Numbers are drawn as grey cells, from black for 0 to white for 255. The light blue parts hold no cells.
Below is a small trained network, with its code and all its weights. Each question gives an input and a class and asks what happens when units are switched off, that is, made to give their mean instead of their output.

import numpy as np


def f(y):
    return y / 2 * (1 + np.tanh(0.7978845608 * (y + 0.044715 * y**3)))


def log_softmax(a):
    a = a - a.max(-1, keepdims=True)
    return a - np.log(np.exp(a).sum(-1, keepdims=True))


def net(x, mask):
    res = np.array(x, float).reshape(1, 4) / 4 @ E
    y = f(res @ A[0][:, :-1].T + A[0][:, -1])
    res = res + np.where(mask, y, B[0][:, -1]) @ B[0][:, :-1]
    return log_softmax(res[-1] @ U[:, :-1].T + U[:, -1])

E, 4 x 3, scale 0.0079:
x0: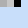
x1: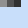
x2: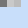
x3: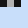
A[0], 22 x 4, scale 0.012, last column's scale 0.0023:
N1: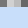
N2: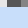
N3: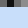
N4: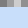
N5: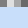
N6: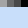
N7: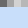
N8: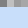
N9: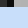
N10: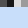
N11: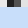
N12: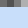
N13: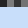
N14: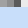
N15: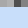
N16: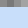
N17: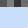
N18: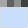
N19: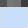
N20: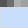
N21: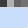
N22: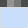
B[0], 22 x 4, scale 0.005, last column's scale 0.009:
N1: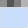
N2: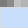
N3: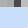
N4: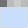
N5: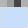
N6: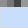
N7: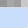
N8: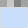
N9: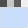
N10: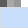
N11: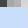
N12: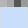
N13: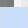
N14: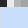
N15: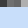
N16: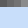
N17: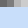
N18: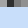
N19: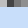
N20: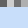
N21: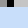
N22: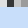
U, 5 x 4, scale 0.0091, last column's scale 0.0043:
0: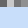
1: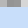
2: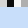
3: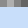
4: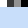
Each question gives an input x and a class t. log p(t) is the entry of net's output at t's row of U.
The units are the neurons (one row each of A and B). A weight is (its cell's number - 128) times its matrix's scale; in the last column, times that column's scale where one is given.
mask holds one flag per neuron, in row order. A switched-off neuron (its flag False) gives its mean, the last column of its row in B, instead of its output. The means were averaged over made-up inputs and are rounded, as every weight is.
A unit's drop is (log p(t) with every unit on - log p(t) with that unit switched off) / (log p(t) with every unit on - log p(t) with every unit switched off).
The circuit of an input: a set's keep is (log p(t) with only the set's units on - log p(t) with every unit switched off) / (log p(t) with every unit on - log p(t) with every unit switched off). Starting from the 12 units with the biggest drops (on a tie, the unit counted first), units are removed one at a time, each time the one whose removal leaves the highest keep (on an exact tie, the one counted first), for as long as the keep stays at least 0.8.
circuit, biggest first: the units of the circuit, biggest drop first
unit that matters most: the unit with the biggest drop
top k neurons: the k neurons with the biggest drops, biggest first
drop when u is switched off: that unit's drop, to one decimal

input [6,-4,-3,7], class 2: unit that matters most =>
N21
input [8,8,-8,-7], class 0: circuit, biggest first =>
N11; N14
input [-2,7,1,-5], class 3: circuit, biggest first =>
N21; N13
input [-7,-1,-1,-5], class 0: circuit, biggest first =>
N9; N10; N20
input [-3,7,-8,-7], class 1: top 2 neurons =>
N3; N9
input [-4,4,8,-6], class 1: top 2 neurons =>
N21; N13
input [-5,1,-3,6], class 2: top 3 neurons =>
N13; N21; N22
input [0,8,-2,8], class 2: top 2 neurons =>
N13; N21
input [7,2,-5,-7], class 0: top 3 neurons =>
N11; N14; N21
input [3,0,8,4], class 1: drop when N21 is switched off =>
0.2
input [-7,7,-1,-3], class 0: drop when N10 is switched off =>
0.1
